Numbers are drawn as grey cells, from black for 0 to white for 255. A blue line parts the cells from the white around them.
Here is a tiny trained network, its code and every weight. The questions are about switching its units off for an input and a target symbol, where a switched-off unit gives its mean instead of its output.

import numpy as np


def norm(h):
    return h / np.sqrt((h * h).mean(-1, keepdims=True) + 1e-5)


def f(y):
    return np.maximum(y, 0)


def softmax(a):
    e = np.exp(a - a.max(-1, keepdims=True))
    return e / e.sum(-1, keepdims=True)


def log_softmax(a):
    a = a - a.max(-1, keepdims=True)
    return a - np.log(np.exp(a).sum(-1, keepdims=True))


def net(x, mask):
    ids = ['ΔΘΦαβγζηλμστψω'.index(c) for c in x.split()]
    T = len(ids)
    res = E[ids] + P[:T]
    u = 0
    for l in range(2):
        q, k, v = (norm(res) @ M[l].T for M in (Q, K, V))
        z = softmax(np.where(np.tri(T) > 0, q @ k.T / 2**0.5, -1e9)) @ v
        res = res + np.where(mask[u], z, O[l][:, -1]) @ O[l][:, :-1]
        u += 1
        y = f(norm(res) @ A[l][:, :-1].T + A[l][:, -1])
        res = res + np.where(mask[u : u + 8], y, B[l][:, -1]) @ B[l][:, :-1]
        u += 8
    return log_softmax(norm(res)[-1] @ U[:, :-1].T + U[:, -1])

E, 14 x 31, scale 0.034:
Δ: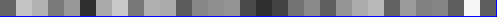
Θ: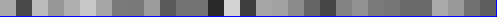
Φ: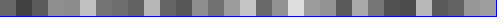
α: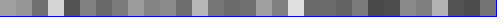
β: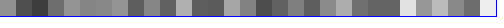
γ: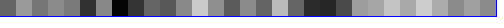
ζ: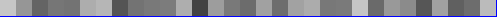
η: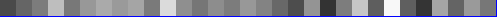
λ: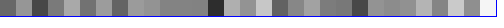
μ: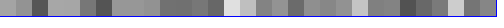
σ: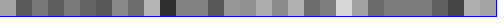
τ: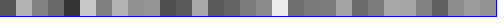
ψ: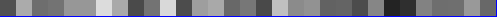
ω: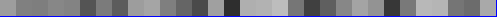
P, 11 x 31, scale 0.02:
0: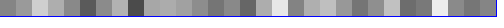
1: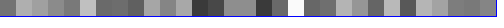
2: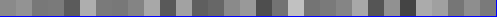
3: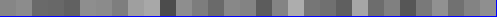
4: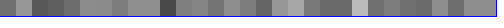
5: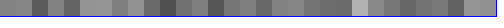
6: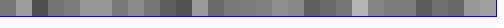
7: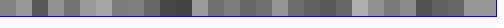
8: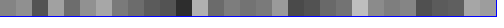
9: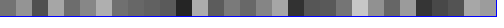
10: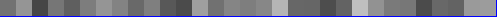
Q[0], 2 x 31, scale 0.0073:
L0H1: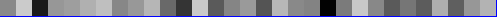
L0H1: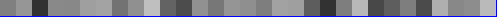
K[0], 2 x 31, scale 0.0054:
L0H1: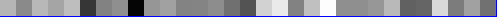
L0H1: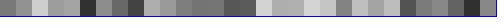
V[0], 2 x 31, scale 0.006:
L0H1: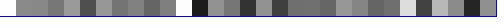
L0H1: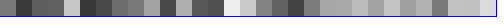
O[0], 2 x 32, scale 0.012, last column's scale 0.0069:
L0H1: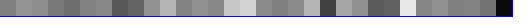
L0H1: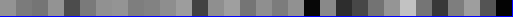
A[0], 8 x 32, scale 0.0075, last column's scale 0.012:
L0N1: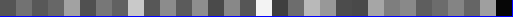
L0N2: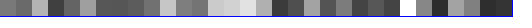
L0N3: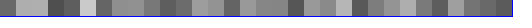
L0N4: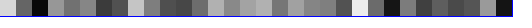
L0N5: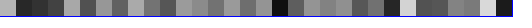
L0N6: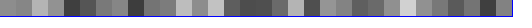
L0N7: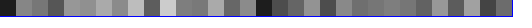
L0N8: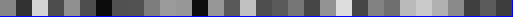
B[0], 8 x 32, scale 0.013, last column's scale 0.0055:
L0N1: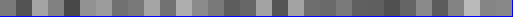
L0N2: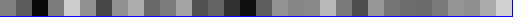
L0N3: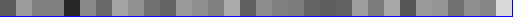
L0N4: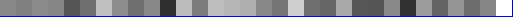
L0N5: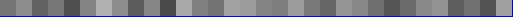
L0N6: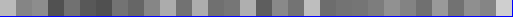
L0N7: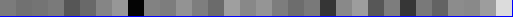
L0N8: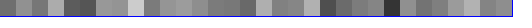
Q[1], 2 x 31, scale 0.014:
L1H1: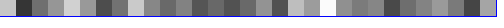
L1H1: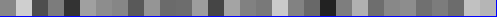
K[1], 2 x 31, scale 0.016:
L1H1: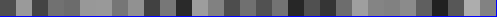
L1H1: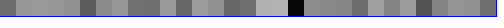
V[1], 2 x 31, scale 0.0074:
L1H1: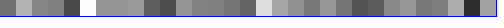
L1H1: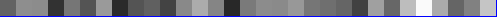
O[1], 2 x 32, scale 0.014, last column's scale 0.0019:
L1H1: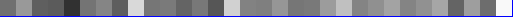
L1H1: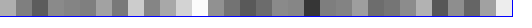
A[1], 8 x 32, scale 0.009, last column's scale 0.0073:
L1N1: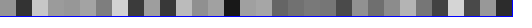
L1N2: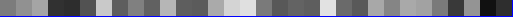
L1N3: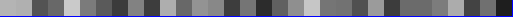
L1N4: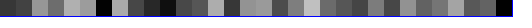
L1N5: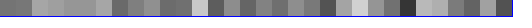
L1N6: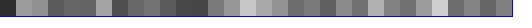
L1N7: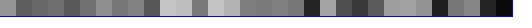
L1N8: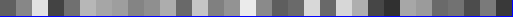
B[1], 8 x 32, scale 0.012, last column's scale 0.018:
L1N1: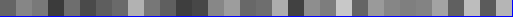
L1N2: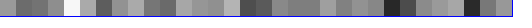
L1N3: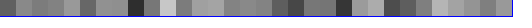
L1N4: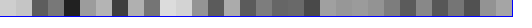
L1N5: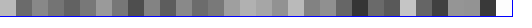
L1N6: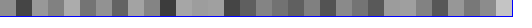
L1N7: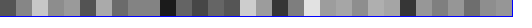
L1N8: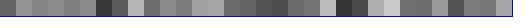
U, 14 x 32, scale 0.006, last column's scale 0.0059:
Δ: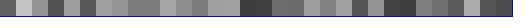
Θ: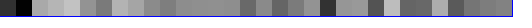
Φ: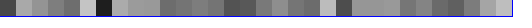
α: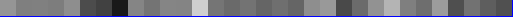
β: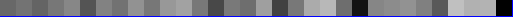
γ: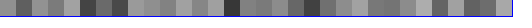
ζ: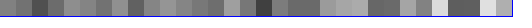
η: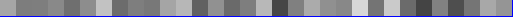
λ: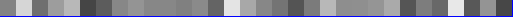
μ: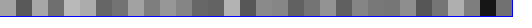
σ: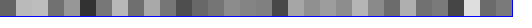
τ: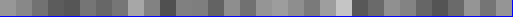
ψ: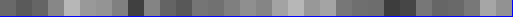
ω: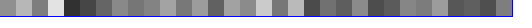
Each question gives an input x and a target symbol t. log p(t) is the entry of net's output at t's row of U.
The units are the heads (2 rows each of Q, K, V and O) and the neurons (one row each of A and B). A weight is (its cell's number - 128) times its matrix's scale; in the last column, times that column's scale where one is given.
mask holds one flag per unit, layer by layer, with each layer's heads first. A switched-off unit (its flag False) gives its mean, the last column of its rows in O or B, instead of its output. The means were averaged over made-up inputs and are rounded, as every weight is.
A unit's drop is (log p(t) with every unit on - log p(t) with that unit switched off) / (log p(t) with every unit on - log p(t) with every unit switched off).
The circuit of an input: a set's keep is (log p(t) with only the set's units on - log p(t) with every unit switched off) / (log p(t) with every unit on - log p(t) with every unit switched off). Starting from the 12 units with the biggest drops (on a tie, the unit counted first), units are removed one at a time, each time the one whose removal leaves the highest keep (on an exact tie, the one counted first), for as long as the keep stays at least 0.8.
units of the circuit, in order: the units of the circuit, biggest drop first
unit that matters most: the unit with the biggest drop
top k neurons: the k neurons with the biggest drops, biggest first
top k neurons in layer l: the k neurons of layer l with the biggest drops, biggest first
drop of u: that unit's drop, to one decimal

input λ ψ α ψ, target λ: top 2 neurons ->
L1N7, L1N2
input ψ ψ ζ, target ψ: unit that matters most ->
L0H1
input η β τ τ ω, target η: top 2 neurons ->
L1N4, L1N5
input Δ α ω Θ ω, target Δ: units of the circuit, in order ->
L1H1, L1N1, L1N4
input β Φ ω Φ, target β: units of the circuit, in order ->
L0H1, L0N2
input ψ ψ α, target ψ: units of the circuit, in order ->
L0H1, L1N5
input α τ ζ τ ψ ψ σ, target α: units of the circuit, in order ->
L0H1, L1N8
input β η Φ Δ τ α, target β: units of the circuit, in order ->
L0H1, L0N2, L1N7
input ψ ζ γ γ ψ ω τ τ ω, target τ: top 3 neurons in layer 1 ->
L1N5, L1N3, L1N2
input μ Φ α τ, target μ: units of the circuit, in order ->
L0H1, L1H1, L1N2
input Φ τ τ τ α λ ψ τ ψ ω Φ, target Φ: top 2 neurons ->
L1N5, L0N7
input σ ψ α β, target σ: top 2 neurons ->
L0N6, L1N7
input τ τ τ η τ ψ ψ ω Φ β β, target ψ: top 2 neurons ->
L0N5, L0N6
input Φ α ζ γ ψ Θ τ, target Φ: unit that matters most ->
L1N5
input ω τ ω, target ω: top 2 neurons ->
L0N8, L1N6
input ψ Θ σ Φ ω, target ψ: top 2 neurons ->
L1N5, L0N4
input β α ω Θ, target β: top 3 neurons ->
L0N2, L1N7, L0N8
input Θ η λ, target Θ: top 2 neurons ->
L1N6, L1N5
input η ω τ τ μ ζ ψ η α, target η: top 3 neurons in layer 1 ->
L1N4, L1N5, L1N6
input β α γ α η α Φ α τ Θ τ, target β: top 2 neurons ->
L0N2, L1N7
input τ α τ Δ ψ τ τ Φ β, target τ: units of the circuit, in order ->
L1H1
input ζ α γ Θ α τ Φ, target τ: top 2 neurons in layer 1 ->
L1N3, L1N2
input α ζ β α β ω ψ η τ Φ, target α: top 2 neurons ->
L1N8, L0N2
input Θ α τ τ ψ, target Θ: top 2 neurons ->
L1N6, L1N5
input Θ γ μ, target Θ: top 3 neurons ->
L1N6, L1N5, L1N4
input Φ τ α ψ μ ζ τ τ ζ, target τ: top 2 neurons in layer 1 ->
L1N3, L1N8
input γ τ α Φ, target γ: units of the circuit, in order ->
L1H1
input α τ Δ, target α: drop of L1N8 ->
0.8
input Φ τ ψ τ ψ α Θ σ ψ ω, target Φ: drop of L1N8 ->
-0.1
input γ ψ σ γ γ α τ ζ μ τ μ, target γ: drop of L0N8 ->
0.0
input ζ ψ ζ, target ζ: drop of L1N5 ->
0.2
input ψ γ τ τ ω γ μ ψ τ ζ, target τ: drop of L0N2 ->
0.2
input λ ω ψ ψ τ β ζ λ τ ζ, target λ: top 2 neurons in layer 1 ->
L1N2, L1N7
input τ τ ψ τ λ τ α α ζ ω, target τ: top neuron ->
L0N4
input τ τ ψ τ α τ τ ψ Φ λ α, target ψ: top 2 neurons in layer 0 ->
L0N3, L0N4
